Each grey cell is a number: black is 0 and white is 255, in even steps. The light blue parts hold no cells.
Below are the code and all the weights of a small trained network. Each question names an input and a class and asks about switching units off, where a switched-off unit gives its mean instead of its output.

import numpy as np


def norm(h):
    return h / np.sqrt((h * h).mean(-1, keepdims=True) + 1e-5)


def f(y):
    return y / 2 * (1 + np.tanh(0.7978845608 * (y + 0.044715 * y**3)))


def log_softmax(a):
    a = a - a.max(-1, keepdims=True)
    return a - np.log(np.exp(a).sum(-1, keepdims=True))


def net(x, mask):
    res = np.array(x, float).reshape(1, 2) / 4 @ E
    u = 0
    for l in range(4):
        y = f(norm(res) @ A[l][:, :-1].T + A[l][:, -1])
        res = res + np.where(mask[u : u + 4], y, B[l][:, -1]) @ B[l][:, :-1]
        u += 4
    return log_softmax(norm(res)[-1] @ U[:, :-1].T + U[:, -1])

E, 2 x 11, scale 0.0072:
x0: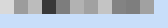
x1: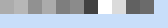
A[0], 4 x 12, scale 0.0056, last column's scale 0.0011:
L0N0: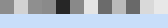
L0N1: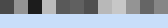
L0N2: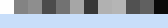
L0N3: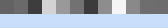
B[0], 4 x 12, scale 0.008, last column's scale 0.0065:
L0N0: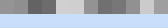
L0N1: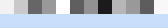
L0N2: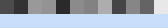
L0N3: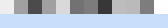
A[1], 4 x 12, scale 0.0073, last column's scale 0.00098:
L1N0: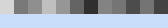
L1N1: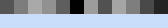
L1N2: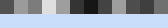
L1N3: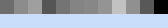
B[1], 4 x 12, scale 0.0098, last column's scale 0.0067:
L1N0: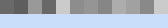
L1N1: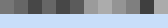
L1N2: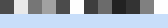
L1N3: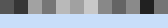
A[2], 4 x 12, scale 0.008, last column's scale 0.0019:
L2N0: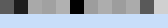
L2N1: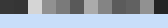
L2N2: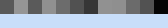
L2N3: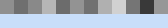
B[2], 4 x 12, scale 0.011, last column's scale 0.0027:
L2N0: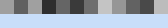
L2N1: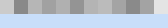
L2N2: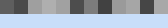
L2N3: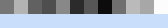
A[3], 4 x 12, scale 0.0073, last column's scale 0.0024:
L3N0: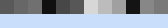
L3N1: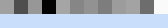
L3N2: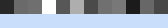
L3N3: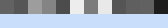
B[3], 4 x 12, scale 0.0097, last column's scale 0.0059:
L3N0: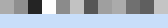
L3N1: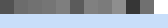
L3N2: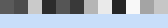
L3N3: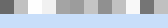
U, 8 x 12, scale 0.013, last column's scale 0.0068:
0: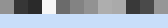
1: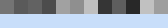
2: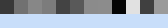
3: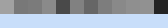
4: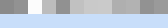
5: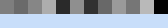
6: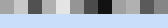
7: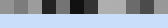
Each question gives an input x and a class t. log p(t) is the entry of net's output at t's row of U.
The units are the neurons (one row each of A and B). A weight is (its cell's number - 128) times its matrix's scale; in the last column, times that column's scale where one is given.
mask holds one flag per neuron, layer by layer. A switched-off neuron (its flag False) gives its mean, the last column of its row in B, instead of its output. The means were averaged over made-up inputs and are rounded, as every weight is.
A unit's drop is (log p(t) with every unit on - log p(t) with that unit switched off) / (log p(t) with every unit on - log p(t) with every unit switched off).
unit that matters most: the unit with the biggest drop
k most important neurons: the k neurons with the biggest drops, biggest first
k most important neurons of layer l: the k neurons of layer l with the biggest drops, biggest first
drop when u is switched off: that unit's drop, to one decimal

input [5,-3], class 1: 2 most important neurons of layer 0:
(L0N2 L0N0)
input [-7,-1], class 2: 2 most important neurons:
(L1N2 L3N2)
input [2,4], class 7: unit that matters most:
L1N2
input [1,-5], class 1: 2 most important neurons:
(L0N2 L1N2)
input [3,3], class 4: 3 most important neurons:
(L0N3 L0N1 L0N2)
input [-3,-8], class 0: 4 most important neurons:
(L1N2 L0N1 L0N3 L3N0)
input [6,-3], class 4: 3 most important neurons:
(L2N3 L0N3 L0N1)
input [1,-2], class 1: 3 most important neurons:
(L0N2 L1N2 L1N1)
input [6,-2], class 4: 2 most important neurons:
(L0N1 L0N3)
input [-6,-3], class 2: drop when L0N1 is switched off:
0.0
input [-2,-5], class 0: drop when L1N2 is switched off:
1.3
